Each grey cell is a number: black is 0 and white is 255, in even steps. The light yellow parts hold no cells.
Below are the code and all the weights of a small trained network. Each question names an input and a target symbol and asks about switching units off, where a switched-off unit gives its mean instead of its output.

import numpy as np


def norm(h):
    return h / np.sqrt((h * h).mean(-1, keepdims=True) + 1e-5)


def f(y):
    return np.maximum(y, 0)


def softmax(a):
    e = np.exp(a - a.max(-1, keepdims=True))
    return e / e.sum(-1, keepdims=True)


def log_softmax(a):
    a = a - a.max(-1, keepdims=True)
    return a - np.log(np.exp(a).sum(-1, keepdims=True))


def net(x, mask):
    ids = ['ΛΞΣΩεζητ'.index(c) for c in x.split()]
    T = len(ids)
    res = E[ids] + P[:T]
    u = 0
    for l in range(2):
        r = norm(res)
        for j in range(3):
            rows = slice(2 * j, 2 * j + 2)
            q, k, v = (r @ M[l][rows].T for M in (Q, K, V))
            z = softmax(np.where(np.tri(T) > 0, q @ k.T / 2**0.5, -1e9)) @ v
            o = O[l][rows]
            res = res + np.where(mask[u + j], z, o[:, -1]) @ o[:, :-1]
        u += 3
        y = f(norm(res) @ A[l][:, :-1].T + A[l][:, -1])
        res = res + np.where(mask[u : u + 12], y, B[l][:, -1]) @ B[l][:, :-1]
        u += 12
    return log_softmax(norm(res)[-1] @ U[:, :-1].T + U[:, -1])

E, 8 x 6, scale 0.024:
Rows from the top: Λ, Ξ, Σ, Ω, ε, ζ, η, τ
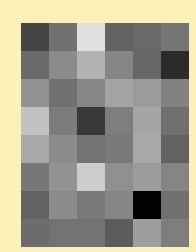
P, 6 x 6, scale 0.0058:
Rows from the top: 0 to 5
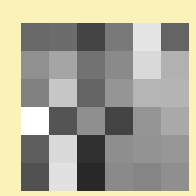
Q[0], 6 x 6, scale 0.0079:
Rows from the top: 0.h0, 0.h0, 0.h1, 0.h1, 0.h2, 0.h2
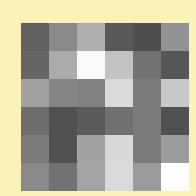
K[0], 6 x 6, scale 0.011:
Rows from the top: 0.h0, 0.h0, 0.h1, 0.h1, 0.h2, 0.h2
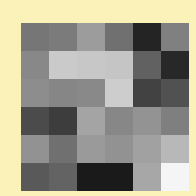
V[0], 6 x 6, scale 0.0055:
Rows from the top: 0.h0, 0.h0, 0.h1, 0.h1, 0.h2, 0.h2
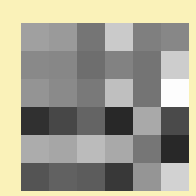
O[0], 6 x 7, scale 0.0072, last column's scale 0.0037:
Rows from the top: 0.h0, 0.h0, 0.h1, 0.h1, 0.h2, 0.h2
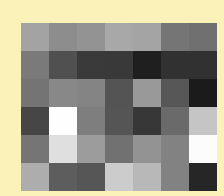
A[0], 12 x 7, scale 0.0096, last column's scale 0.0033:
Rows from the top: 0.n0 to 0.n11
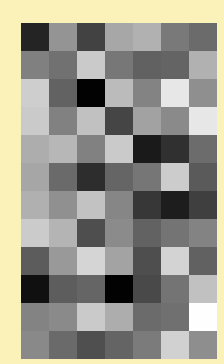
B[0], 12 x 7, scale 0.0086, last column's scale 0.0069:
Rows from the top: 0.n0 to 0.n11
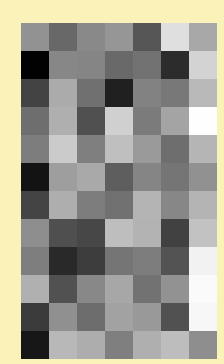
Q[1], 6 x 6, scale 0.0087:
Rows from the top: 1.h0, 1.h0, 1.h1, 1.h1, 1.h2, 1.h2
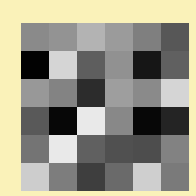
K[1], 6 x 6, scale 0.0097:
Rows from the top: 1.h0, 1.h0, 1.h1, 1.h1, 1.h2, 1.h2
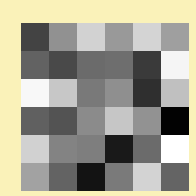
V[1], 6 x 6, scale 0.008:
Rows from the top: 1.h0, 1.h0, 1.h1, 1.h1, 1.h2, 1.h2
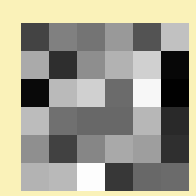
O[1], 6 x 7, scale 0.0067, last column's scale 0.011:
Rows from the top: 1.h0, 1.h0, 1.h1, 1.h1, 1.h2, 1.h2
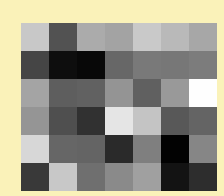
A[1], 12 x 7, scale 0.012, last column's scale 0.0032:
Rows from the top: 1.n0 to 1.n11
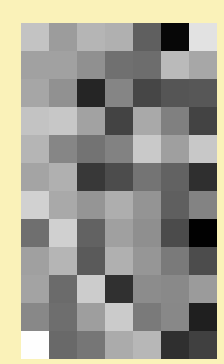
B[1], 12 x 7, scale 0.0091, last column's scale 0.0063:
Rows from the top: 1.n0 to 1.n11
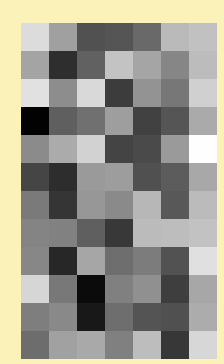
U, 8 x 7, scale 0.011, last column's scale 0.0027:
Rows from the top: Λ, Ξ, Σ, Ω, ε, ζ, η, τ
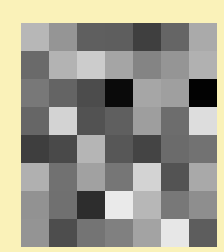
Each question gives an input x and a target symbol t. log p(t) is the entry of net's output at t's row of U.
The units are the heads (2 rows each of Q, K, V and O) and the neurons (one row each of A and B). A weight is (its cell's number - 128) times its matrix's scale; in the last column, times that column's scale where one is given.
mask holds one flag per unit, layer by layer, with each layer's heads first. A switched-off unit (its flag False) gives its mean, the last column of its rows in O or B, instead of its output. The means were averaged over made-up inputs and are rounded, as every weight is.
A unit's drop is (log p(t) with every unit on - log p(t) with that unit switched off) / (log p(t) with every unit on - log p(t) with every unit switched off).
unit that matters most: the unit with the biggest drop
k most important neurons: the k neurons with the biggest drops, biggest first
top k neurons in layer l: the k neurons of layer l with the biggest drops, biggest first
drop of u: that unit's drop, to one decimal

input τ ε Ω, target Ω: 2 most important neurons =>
(0.n2, 0.n0)
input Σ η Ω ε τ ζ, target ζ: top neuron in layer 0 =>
(0.n9)
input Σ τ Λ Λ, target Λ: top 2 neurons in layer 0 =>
(0.n9, 0.n8)
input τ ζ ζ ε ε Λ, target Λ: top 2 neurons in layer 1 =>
(1.n0, 1.n9)
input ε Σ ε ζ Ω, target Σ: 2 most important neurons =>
(0.n2, 0.n7)
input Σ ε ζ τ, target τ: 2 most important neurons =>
(0.n11, 0.n9)
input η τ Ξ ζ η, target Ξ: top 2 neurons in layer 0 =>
(0.n7, 0.n8)
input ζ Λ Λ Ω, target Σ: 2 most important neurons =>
(0.n2, 0.n5)
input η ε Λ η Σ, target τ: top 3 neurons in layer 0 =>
(0.n2, 0.n0, 0.n8)
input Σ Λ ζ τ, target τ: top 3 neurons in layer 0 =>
(0.n11, 0.n8, 0.n7)
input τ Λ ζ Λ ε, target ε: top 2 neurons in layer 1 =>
(1.n3, 1.n4)
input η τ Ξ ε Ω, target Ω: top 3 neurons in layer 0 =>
(0.n2, 0.n9, 0.n3)
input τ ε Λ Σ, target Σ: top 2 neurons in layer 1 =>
(1.n9, 1.n3)
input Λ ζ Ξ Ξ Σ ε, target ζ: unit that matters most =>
0.h0
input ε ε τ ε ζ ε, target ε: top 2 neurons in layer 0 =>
(0.n1, 0.n7)
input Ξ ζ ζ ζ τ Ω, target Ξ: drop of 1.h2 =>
0.2
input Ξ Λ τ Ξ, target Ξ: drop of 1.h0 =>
0.3
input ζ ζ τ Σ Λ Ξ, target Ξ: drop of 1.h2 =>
0.2
